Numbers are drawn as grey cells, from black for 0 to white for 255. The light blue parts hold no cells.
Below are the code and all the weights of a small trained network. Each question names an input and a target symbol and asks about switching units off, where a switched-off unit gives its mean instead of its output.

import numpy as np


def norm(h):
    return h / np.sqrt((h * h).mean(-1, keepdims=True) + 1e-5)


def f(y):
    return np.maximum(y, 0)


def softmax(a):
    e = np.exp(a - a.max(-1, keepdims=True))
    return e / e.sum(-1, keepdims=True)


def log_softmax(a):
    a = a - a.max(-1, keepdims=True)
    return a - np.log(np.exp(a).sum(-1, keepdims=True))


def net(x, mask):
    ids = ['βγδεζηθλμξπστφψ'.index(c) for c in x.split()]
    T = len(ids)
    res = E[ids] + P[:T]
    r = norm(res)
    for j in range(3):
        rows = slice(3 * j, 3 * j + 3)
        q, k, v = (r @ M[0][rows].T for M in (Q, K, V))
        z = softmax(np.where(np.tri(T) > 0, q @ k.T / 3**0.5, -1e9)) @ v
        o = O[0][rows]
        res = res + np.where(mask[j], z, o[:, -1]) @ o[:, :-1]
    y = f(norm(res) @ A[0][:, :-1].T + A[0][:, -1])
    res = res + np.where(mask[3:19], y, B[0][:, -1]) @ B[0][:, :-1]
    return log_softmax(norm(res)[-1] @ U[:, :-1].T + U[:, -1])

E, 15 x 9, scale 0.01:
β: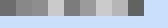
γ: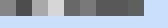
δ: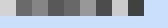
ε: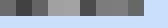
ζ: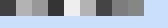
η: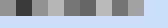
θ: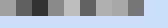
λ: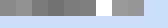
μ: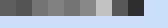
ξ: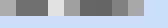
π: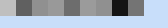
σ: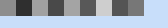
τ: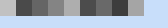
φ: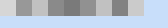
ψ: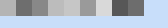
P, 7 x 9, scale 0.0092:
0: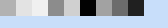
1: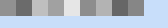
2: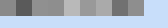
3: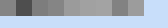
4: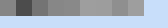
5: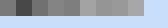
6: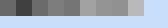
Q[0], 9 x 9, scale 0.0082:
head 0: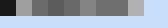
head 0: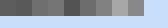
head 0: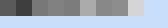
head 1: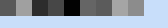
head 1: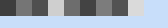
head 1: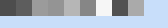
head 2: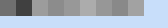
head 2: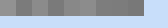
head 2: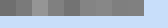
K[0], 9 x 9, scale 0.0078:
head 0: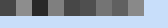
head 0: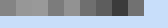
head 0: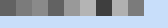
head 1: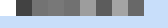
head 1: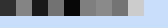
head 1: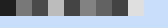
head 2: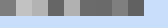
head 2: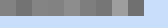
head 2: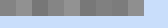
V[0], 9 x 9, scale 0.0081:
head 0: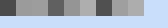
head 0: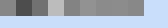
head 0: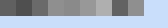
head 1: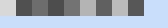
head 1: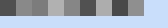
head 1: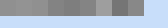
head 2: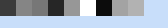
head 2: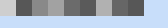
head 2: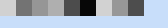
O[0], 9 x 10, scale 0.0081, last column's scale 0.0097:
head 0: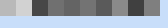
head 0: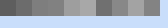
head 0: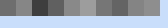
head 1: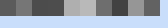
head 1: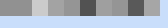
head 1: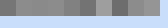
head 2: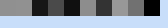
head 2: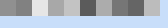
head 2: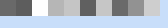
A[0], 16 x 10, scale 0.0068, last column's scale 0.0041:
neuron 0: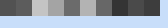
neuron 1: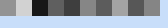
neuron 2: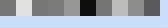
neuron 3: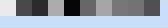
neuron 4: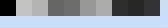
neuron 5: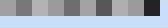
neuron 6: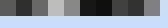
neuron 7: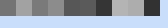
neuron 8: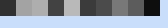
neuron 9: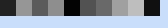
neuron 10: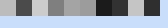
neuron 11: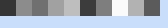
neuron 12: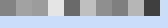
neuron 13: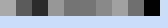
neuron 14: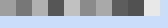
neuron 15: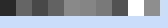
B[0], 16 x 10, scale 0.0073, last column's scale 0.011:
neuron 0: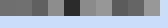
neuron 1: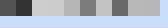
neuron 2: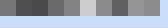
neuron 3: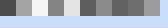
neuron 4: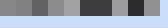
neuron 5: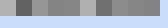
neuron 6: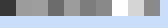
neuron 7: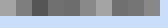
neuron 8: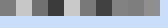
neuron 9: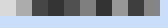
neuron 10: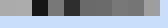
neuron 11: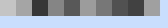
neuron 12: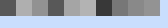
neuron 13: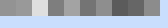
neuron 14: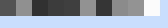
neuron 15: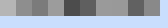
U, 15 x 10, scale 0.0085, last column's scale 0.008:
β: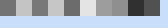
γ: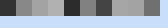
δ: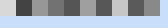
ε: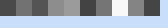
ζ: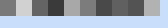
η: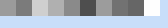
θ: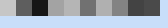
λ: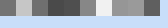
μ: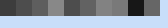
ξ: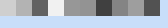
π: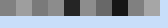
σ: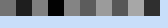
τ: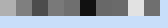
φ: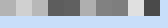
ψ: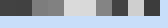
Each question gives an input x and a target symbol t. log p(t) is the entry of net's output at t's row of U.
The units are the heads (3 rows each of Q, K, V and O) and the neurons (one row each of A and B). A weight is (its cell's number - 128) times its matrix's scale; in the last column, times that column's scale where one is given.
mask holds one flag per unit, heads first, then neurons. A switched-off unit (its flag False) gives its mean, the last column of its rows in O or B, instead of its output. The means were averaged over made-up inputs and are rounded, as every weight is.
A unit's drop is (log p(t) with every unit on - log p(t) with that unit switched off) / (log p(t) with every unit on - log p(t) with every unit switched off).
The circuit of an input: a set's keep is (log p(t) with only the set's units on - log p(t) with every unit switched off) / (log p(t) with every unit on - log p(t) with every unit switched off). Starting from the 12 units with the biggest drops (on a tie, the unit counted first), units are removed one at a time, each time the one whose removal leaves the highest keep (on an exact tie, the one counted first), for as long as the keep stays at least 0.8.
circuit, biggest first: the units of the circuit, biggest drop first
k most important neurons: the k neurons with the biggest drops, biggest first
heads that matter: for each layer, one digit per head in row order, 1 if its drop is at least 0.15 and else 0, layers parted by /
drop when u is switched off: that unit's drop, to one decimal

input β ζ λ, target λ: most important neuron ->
neuron 1
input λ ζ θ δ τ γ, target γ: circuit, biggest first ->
neuron 6; head 2
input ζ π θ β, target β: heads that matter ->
001
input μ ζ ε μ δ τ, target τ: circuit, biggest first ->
head 2; neuron 10
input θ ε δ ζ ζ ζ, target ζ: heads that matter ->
100
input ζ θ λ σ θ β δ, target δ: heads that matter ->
000
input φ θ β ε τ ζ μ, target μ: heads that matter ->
000
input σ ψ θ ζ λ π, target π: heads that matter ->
000
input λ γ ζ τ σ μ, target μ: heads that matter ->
001
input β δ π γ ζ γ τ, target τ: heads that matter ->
000
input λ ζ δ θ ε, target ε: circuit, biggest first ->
neuron 6; head 2
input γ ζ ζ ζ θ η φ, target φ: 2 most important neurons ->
neuron 1; neuron 3
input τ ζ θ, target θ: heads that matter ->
001
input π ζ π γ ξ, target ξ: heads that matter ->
001
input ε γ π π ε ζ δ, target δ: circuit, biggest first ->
head 2
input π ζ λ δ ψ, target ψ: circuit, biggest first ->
head 2; neuron 12; neuron 14
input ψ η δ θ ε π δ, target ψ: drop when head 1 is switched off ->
0.8
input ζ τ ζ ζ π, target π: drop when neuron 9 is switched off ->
0.1
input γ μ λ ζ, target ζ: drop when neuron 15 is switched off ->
0.0
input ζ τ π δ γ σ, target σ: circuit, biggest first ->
head 2
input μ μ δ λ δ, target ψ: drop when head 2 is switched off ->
0.2
